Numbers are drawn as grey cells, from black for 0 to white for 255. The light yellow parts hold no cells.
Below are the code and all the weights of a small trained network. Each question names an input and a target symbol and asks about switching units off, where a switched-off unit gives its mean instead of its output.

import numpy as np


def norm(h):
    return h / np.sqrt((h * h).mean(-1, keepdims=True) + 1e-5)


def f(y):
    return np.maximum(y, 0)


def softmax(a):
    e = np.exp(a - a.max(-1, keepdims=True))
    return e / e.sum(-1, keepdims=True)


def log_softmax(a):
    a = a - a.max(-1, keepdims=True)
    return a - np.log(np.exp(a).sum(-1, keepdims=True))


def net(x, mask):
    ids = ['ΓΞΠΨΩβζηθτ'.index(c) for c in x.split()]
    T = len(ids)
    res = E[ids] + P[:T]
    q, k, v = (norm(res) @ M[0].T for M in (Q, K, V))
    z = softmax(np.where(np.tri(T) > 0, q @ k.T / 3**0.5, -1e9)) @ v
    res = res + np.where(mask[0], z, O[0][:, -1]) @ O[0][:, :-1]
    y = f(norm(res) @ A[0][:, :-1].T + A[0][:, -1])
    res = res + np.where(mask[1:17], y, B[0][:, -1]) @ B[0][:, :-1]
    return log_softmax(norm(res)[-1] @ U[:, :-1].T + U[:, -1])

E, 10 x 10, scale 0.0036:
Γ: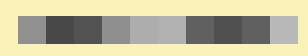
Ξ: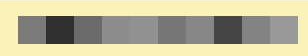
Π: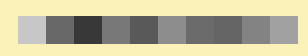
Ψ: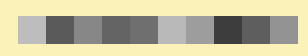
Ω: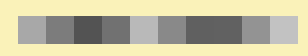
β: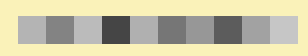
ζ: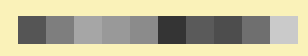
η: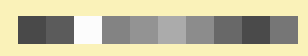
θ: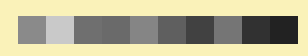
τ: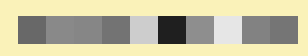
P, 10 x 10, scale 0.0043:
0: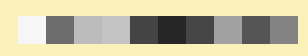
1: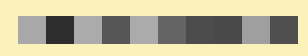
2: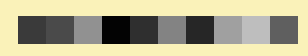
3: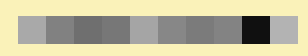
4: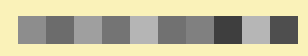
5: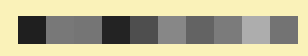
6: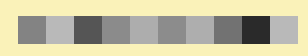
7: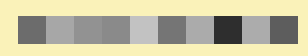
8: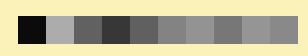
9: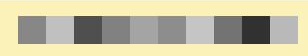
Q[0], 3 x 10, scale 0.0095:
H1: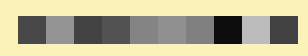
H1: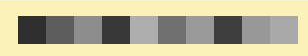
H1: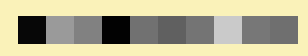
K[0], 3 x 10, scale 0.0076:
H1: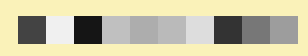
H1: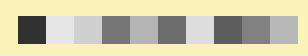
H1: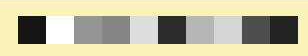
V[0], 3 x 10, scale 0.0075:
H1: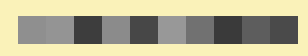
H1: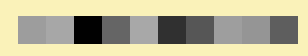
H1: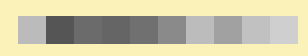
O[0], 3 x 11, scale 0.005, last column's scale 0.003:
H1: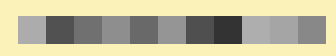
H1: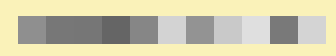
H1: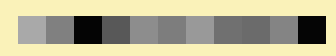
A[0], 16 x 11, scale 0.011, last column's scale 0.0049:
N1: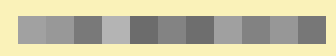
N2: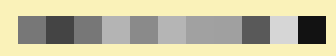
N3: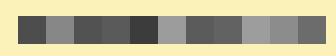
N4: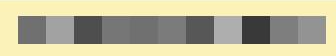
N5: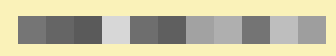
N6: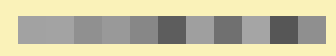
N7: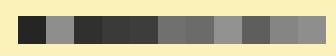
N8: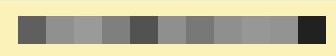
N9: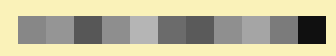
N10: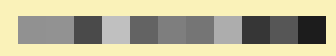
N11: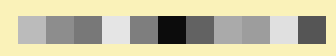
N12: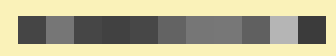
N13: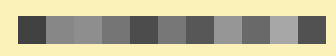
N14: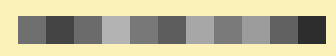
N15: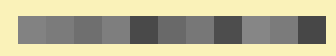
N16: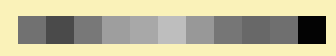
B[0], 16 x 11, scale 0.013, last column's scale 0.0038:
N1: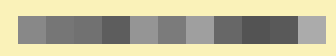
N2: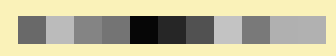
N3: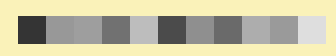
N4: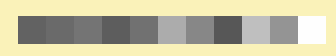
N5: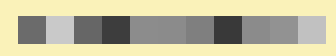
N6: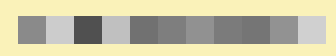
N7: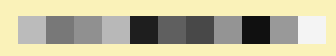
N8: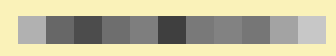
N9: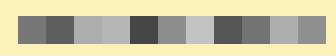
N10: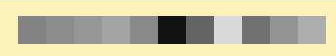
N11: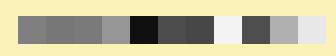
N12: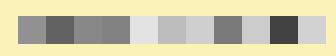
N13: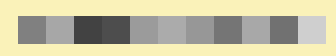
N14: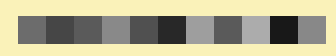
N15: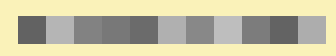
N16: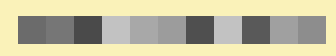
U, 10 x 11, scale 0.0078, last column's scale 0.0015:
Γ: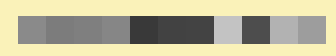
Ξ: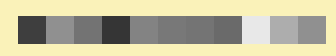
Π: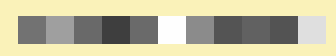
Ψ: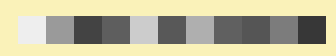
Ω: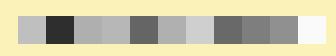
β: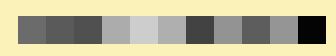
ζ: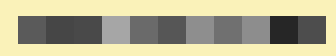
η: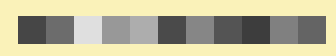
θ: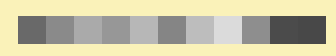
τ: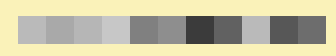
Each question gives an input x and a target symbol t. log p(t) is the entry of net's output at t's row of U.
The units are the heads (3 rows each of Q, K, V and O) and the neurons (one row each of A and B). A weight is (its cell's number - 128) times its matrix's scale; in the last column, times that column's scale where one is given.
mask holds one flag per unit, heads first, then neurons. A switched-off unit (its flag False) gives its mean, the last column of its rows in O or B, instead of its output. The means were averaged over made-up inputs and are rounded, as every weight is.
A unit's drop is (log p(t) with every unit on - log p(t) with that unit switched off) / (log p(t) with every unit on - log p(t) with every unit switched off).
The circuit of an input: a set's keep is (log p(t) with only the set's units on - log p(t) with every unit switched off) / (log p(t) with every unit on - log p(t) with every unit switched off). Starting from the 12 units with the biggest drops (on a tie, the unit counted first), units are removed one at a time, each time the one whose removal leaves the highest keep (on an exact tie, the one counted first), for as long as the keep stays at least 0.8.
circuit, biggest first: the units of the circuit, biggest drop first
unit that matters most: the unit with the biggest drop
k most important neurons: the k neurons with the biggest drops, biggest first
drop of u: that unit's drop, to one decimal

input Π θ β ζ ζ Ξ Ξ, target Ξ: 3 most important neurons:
[N5; N12; N4]
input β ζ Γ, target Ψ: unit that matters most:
N13
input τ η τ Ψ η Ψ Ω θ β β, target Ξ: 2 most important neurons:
[N7; N4]
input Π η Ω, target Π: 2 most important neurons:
[N13; N12]
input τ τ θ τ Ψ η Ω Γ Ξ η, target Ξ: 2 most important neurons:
[N7; N11]
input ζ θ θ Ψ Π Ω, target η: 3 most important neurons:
[N3; N7; N12]
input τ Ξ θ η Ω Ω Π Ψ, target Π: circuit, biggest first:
[H1; N15]
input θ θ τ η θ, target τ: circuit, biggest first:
[H1; N11; N3]
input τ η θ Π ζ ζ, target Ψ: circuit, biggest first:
[N13; N7; N12; N8]
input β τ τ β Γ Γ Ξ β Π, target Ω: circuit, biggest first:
[N12; N7]
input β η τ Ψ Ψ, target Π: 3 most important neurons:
[N15; N11; N7]
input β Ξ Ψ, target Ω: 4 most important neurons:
[N12; N7; N4; N3]
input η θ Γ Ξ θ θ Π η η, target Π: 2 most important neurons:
[N13; N3]
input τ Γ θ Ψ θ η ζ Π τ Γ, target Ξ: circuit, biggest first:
[N7]
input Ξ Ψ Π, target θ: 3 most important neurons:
[N12; N3; N15]
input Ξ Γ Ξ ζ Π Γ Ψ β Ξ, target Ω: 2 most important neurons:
[N12; N7]
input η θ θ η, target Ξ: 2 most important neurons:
[N7; N13]
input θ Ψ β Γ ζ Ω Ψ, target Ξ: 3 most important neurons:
[N2; N12; N4]
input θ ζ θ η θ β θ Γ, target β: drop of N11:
0.1
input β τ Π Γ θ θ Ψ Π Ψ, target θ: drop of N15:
0.3
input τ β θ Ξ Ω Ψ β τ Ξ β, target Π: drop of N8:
0.2
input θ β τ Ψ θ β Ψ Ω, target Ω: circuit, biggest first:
[N9]
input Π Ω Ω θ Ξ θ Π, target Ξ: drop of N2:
0.2
